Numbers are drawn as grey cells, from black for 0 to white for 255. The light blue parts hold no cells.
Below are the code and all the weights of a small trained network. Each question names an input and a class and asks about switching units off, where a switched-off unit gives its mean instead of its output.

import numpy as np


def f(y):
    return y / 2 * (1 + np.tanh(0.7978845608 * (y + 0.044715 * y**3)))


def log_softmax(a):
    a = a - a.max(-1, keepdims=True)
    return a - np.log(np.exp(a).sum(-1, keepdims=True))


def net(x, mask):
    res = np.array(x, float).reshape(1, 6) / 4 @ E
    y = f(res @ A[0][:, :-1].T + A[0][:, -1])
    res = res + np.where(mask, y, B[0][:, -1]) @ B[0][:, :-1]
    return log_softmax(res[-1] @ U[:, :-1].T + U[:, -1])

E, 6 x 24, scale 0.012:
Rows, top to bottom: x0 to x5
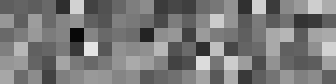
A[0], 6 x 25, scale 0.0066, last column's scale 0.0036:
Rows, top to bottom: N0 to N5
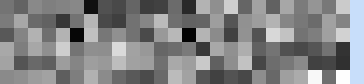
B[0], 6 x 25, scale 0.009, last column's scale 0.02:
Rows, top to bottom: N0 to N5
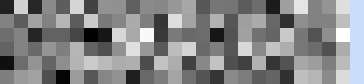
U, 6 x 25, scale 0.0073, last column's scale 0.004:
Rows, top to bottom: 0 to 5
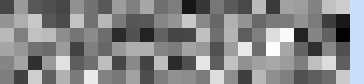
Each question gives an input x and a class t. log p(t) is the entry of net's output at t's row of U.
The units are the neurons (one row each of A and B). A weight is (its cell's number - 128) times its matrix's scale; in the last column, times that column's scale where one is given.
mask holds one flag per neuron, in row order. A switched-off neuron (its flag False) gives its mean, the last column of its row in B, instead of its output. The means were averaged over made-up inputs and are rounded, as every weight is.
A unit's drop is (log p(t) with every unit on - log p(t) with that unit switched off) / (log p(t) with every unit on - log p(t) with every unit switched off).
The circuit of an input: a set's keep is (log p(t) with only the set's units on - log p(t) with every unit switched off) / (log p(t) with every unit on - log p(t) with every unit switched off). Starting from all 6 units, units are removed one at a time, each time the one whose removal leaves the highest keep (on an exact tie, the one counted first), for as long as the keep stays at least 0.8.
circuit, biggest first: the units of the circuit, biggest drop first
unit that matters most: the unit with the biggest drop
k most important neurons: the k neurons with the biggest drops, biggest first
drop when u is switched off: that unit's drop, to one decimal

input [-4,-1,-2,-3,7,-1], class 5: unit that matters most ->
N4
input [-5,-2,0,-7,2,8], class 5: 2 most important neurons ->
(N2 N4)
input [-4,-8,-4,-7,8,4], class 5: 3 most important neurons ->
(N4 N2 N0)
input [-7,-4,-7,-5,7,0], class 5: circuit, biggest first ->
(N4 N2)
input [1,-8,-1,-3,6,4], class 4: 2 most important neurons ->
(N2 N5)
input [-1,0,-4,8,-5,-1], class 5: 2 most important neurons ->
(N2 N0)
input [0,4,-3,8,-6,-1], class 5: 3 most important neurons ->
(N2 N0 N1)
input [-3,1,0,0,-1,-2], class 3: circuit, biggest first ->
(N0 N5)
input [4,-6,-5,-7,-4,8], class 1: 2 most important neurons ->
(N2 N5)
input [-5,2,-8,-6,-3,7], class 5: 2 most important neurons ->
(N4 N2)
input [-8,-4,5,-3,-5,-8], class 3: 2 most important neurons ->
(N0 N4)
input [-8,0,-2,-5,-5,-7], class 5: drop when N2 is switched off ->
0.4
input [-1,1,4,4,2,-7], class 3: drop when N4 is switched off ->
0.1
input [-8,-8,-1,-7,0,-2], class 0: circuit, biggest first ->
(N4)
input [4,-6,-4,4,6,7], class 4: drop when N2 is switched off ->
0.3
